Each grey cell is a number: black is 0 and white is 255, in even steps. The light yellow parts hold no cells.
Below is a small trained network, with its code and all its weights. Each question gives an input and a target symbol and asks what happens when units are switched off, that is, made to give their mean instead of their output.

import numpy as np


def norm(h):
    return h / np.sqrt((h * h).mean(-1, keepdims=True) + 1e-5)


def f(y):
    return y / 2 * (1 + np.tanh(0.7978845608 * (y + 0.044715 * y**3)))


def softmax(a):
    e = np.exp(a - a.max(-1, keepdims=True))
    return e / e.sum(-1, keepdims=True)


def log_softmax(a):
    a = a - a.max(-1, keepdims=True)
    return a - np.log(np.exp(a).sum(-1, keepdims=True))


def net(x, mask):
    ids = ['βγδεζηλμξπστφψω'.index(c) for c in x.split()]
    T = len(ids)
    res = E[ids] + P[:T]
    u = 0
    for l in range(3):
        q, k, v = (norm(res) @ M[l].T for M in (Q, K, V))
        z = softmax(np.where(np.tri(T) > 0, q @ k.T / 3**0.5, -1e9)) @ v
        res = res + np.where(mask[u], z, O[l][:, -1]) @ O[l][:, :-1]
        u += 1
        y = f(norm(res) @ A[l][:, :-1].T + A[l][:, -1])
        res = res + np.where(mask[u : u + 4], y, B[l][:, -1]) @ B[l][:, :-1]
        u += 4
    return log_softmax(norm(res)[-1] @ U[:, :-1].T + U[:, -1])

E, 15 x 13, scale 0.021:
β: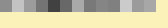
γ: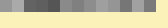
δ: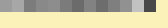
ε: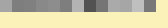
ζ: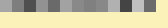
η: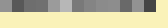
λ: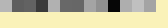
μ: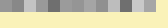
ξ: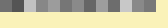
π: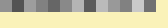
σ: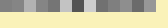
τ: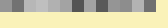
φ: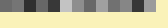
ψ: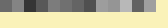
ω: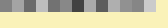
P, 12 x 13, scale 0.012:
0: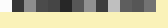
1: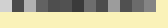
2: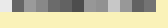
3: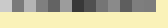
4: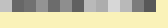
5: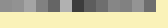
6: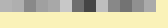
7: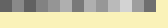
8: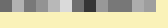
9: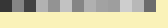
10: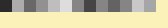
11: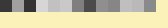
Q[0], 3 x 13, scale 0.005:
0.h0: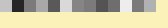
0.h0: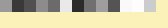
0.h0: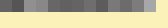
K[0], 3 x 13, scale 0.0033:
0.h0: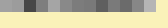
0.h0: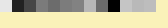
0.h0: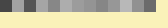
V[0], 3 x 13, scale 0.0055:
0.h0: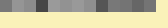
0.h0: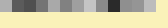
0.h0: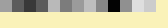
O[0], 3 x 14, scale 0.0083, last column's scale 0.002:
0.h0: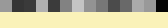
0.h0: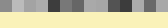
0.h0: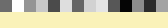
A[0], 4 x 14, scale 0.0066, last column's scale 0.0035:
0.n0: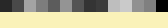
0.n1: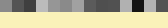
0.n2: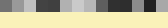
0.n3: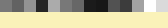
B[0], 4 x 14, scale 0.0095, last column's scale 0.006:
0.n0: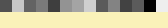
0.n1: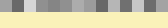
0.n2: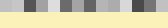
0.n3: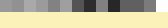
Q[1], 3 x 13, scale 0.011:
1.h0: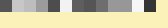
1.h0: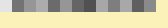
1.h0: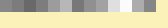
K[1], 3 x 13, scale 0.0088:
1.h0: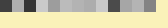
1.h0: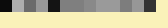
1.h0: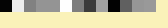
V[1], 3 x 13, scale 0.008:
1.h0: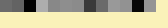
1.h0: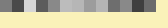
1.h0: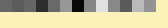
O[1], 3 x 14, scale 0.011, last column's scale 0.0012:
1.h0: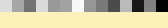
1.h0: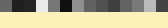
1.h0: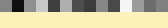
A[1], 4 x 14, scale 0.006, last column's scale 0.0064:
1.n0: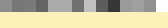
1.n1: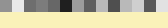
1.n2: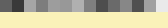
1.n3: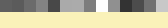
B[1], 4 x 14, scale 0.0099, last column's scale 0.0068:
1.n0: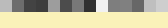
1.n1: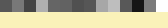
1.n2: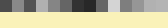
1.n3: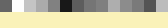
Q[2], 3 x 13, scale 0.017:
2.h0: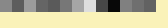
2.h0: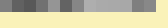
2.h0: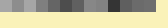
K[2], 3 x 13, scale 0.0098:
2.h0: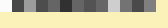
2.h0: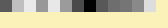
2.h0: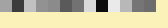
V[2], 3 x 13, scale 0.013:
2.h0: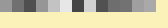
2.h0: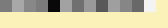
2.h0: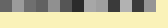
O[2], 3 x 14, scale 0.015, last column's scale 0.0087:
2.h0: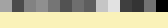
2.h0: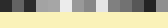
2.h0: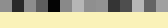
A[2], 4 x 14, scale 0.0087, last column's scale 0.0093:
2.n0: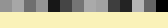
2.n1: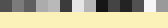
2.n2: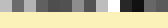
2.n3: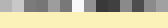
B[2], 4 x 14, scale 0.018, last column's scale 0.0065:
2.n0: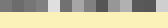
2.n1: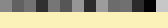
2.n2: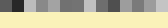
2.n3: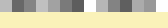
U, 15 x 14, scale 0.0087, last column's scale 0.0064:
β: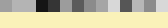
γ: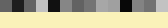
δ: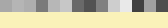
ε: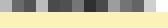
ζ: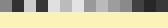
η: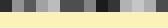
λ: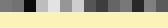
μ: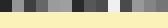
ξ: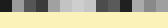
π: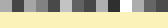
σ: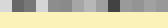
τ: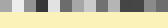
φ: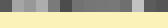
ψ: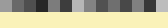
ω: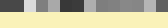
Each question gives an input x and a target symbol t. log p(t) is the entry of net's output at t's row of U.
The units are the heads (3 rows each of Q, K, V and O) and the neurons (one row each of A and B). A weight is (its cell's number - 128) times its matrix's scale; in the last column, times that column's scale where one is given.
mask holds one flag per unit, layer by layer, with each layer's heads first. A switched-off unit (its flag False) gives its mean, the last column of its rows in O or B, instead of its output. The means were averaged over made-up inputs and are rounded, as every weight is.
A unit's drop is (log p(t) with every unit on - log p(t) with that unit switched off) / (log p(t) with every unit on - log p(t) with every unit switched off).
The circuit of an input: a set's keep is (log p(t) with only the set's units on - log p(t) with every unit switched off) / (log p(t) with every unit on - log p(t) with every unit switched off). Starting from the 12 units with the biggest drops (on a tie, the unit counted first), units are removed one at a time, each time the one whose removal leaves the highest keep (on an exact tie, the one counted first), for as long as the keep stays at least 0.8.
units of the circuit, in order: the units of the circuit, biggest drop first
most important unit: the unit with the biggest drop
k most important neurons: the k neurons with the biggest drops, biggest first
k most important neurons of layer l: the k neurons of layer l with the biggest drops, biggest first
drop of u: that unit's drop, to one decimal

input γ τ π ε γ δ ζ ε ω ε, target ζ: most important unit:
2.h0
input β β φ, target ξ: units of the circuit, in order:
[2.h0 1.h0]
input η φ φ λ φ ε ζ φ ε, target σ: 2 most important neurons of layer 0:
[0.n2 0.n0]
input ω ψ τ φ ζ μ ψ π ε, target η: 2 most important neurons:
[0.n3 0.n2]
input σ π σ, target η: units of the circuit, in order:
[0.h0 0.n3 2.h0]
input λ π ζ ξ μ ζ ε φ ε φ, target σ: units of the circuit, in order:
[1.h0 2.n3]
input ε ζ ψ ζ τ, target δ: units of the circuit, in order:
[2.h0 0.h0 1.h0]
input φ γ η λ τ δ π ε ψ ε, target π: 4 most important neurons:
[0.n2 0.n0 0.n3 2.n3]
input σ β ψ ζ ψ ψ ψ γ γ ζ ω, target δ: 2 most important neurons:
[0.n3 0.n2]
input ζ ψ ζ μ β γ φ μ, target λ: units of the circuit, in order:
[1.h0 0.h0]
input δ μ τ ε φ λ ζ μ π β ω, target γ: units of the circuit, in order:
[2.h0 1.n1]
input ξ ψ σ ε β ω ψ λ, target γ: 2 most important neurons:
[1.n1 1.n0]
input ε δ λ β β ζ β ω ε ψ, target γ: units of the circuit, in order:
[0.h0 2.h0]
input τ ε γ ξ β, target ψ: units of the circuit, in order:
[1.h0 2.n1 0.h0]
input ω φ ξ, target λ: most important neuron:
[0.n1]
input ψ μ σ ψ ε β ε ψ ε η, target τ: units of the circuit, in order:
[0.n3 1.h0 2.h0]
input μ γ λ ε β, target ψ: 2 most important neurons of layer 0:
[0.n2 0.n0]
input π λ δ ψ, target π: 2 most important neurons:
[0.n0 0.n3]
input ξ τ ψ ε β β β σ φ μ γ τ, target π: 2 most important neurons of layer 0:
[0.n2 0.n1]
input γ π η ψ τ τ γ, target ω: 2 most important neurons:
[0.n0 2.n2]
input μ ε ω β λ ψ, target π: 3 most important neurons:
[0.n0 0.n2 2.n0]
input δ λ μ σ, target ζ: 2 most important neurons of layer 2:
[2.n0 2.n3]
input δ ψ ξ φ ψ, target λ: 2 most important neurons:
[0.n1 1.n2]
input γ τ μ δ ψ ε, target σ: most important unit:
0.n3
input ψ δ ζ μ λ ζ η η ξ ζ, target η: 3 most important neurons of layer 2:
[2.n0 2.n1 2.n3]
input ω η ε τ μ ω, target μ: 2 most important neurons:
[0.n3 0.n2]
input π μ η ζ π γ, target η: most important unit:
0.h0
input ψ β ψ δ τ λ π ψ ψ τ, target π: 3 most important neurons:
[0.n0 2.n3 0.n2]
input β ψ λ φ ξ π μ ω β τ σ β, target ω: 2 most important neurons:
[1.n1 2.n2]
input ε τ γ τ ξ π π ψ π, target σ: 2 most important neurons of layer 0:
[0.n3 0.n0]
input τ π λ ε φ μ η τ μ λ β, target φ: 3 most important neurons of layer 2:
[2.n0 2.n1 2.n3]
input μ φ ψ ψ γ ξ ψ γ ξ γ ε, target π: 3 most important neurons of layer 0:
[0.n2 0.n3 0.n1]
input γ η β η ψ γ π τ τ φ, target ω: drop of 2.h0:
1.0
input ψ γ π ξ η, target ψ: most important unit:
1.h0
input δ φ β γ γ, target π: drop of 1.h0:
0.4
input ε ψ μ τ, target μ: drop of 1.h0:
0.3
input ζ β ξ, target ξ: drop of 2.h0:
0.3
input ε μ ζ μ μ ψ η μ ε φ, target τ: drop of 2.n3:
0.0
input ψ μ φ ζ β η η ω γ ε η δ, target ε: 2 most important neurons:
[0.n3 1.n1]
